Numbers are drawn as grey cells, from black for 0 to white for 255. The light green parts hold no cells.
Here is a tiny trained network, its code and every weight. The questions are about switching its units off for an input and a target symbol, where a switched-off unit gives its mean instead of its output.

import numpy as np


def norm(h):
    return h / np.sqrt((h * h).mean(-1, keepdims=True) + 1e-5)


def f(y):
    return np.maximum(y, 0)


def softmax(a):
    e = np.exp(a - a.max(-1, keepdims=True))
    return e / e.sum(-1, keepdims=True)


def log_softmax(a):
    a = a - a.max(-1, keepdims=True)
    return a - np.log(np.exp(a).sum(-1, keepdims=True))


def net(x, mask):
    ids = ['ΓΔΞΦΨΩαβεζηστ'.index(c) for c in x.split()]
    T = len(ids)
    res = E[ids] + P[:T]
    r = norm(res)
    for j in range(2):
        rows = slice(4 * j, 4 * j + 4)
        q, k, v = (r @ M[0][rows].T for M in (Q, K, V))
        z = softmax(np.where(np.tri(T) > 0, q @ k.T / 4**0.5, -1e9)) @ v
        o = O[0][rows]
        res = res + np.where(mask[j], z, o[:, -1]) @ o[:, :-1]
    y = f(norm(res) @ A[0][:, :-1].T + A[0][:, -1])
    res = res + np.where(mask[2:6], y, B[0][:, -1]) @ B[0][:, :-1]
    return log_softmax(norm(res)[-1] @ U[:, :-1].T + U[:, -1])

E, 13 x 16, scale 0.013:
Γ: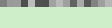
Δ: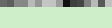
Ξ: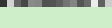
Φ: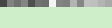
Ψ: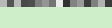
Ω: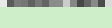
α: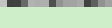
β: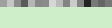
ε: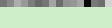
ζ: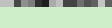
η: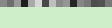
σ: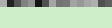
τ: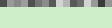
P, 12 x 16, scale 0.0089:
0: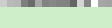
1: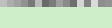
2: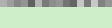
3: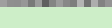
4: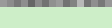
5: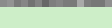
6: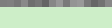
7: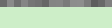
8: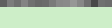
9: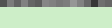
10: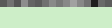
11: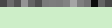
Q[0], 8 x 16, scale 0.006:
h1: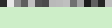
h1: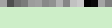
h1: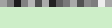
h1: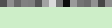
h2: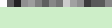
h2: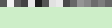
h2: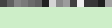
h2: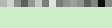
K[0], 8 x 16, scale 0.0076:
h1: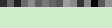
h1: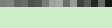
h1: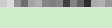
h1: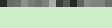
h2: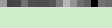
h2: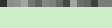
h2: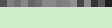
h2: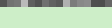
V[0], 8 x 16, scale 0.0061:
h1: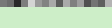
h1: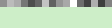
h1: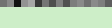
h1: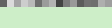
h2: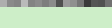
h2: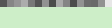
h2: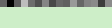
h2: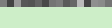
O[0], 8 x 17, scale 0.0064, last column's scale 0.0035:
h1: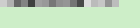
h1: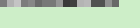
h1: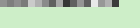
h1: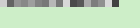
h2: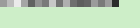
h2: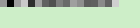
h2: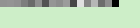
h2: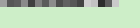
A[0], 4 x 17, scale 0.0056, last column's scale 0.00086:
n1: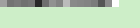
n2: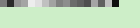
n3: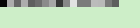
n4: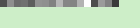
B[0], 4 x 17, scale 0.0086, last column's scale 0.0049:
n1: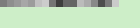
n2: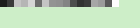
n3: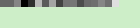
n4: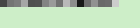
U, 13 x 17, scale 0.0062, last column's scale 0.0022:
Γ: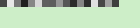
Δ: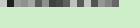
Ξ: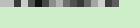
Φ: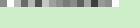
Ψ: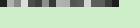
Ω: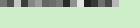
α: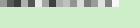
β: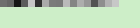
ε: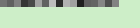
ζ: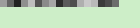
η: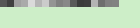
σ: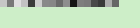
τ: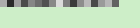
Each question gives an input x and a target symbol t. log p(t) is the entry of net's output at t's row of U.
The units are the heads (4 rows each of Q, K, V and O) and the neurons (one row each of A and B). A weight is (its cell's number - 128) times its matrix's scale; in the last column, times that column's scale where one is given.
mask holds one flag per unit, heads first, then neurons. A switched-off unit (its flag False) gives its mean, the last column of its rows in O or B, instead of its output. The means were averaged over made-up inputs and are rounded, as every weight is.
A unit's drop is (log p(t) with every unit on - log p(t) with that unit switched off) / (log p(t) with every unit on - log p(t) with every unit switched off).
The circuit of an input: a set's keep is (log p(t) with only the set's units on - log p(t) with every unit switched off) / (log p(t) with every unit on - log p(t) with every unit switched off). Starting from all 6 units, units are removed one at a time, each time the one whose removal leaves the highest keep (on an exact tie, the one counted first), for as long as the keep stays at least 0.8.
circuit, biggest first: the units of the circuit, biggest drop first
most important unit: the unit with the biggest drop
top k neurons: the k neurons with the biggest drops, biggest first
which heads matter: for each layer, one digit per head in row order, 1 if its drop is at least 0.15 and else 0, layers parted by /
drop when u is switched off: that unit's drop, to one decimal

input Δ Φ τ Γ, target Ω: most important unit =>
h1
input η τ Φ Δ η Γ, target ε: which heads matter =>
10
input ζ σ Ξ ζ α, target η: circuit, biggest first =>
(n2 h1)
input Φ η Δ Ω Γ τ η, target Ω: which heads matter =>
10
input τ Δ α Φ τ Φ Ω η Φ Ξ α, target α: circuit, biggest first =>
(h1 h2)
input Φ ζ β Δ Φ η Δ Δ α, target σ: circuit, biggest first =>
(h2 h1)
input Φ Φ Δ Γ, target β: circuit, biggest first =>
(h2 n2 n3)
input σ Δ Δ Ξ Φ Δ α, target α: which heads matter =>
10
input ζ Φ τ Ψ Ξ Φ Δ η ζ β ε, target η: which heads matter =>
10
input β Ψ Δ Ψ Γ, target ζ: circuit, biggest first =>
(h2 n1)
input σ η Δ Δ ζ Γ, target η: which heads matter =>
10
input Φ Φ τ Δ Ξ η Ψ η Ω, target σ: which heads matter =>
01
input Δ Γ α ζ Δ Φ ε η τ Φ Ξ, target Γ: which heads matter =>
10
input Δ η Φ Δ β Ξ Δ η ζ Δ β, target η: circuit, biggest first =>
(h1)
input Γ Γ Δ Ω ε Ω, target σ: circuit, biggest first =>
(h2 n1)
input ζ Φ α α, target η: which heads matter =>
00
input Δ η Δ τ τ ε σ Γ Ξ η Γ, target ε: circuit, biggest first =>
(h1 n3)
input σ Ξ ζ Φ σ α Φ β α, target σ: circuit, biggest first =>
(h1 h2)
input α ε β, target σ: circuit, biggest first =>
(h1 h2)
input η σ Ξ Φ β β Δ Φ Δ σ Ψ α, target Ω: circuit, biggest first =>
(h1)
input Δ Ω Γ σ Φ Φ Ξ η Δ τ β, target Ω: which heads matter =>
00
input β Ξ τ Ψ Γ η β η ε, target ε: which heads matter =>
10
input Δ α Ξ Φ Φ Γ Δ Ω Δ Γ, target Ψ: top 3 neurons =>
(n4 n3 n1)
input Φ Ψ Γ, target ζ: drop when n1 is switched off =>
0.1
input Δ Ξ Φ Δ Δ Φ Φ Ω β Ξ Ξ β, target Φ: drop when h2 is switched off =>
0.1
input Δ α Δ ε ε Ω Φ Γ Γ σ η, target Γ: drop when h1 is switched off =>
0.3
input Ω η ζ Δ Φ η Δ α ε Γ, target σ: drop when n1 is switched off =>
0.0
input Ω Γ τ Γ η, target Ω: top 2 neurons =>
(n3 n2)
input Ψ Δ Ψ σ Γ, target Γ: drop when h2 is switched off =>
0.3
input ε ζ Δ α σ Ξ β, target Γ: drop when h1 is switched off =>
0.2
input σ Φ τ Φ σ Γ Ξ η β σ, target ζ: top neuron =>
(n1)
